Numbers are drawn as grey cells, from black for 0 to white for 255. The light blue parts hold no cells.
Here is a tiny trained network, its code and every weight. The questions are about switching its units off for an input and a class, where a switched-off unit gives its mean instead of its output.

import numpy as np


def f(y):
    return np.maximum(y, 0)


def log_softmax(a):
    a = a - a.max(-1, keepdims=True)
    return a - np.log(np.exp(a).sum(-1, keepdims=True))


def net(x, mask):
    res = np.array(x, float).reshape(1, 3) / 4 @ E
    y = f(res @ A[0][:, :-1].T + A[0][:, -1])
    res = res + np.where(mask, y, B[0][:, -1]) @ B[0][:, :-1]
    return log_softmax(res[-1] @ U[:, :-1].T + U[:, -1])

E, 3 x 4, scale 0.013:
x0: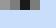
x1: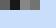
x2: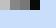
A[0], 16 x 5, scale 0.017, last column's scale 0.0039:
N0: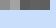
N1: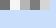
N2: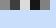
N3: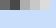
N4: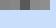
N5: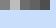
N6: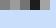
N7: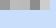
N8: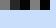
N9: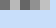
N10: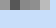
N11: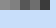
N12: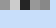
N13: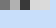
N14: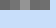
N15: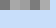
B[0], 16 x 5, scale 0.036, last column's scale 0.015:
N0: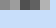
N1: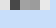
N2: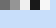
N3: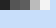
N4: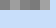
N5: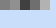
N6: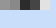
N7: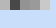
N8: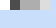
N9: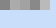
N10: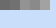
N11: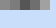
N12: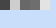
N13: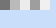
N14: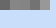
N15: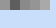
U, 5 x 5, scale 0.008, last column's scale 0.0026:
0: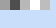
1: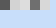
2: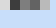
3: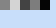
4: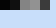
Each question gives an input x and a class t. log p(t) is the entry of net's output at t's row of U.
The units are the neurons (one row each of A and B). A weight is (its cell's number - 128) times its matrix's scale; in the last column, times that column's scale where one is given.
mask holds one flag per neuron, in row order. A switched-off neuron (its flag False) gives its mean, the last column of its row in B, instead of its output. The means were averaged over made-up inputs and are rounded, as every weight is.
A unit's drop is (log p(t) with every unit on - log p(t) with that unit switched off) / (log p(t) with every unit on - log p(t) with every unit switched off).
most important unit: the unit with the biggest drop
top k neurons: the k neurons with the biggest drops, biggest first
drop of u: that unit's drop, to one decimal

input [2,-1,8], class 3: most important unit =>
N6
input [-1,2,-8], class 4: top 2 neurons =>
[N3, N8]
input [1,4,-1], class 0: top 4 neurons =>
[N8, N6, N12, N2]
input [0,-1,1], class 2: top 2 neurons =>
[N13, N3]
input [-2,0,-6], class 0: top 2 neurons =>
[N13, N2]
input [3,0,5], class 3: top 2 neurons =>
[N1, N7]
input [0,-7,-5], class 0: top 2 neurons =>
[N1, N2]
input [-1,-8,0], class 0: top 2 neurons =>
[N1, N2]
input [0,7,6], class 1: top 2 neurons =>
[N2, N1]
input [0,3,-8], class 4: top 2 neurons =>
[N3, N1]
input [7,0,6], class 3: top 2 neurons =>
[N12, N1]
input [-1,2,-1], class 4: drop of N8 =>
0.1
